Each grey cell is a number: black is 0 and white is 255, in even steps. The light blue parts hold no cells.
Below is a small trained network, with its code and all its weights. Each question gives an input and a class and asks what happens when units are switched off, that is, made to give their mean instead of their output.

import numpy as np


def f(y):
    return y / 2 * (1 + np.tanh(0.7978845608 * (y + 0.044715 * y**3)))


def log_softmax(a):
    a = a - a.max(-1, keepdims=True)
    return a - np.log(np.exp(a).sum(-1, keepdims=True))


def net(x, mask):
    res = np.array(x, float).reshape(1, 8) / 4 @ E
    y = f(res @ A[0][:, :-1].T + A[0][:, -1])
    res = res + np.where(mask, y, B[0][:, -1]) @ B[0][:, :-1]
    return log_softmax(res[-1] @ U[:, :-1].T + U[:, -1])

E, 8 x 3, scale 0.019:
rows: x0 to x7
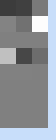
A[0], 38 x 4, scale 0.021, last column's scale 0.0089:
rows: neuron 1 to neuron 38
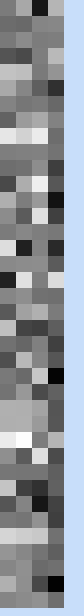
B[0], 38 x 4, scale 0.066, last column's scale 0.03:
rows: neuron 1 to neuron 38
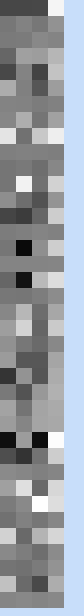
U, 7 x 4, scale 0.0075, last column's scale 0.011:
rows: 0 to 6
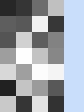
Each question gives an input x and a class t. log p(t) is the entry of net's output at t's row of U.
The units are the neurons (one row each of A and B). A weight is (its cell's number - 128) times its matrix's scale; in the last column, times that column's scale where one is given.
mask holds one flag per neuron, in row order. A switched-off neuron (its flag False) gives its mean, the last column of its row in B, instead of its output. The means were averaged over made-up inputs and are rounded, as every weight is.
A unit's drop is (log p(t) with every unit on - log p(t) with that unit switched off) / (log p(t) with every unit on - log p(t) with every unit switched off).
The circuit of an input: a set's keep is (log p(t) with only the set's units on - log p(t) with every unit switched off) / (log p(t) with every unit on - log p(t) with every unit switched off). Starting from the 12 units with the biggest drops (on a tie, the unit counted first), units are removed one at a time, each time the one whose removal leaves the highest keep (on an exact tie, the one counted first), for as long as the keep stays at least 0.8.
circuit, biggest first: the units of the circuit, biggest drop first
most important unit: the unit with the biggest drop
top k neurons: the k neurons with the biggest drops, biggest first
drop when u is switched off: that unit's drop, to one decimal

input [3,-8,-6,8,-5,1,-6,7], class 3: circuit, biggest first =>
[neuron 31]
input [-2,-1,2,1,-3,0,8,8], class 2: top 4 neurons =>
[neuron 18; neuron 16; neuron 29; neuron 14]
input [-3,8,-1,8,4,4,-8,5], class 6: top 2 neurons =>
[neuron 9; neuron 34]
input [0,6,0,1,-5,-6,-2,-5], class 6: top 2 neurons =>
[neuron 28; neuron 9]
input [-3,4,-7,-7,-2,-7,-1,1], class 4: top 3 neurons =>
[neuron 12; neuron 9; neuron 18]
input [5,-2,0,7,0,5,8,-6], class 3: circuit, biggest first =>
[neuron 28; neuron 31]
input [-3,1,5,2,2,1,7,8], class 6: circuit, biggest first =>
[neuron 1; neuron 9]
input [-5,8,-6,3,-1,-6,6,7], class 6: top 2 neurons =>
[neuron 9; neuron 34]
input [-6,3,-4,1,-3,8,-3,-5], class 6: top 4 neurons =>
[neuron 9; neuron 34; neuron 31; neuron 21]
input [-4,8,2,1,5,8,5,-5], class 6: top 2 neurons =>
[neuron 9; neuron 29]
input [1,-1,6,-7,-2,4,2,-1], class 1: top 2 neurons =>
[neuron 28; neuron 18]
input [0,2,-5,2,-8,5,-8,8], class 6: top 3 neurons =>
[neuron 28; neuron 1; neuron 5]
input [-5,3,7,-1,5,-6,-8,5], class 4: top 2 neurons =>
[neuron 9; neuron 34]
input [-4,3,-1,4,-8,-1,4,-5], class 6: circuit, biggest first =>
[neuron 9]
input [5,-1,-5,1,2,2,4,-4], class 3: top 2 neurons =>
[neuron 28; neuron 18]
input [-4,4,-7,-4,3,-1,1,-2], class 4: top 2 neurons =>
[neuron 9; neuron 12]
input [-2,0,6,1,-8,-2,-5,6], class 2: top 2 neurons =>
[neuron 18; neuron 16]
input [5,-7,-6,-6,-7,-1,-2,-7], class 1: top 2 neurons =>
[neuron 32; neuron 28]
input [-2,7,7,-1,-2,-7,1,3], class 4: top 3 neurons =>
[neuron 9; neuron 12; neuron 34]
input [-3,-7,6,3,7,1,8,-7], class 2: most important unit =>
neuron 31
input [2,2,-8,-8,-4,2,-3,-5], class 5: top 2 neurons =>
[neuron 12; neuron 18]
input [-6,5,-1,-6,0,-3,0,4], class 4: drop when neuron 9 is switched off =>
1.2
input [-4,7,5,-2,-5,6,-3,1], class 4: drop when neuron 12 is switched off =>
0.5
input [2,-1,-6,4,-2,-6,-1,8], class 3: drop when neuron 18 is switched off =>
0.1
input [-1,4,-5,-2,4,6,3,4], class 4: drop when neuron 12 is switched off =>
0.2
